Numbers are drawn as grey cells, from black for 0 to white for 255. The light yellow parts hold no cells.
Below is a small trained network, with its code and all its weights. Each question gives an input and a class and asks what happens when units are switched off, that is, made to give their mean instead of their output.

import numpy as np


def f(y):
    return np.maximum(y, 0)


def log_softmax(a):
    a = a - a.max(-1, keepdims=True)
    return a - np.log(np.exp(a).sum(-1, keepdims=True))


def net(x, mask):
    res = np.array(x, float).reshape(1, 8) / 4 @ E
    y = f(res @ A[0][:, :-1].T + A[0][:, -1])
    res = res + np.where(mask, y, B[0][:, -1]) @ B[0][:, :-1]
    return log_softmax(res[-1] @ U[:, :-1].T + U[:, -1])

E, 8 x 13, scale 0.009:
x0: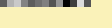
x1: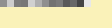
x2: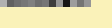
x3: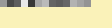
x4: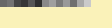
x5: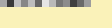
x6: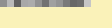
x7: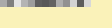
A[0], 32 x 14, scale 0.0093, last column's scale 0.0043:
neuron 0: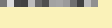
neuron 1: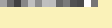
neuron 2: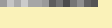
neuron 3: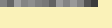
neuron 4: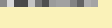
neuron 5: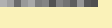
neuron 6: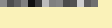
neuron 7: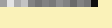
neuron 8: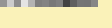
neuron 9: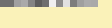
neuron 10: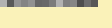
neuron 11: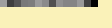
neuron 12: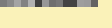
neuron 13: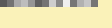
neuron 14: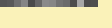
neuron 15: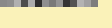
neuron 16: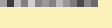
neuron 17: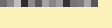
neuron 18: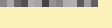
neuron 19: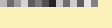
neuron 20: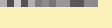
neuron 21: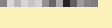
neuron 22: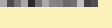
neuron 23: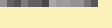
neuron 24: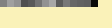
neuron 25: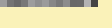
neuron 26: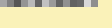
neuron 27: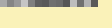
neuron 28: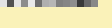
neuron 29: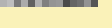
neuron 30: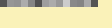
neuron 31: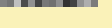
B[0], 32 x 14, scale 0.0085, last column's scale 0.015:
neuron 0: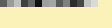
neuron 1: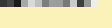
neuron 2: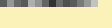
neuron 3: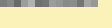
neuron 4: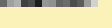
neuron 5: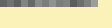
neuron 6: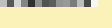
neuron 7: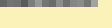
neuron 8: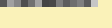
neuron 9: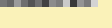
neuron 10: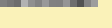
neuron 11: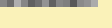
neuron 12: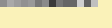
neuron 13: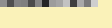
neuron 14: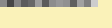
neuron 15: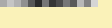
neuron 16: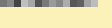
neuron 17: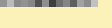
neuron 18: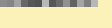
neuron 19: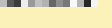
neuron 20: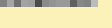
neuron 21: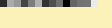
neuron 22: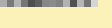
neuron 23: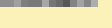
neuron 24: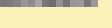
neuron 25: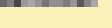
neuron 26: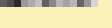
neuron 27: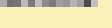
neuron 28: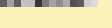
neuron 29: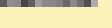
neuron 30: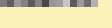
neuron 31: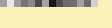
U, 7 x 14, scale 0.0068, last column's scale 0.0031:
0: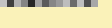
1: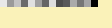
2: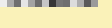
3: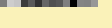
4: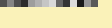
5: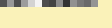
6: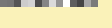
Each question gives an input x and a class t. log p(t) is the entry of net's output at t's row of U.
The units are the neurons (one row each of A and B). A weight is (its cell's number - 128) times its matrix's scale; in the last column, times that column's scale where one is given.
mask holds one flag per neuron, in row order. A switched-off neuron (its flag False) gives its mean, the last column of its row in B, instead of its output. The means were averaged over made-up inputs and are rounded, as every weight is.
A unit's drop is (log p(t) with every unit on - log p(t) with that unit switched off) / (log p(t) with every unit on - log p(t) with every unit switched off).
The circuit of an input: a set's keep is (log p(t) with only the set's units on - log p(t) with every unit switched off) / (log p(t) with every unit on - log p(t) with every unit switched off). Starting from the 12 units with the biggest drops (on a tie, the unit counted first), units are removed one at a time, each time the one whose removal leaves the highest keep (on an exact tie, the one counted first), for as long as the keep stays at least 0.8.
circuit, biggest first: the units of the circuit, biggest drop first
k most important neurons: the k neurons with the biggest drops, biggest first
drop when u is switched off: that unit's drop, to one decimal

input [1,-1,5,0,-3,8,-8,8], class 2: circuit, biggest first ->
(neuron 19)
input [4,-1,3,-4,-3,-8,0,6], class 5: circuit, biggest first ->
(neuron 21; neuron 19)
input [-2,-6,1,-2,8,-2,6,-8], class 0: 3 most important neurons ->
(neuron 6; neuron 21; neuron 31)
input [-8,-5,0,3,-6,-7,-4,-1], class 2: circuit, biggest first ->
(neuron 13; neuron 9)
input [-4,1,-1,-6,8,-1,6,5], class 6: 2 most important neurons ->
(neuron 1; neuron 26)
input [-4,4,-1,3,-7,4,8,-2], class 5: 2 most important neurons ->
(neuron 21; neuron 8)
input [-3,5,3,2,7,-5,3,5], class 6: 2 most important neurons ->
(neuron 0; neuron 21)
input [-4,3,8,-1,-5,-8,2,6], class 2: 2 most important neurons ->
(neuron 19; neuron 18)
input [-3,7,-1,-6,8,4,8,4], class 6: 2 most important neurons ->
(neuron 1; neuron 26)
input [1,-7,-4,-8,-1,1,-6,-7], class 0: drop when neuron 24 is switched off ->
0.0
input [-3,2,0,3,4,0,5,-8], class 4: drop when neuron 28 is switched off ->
0.1
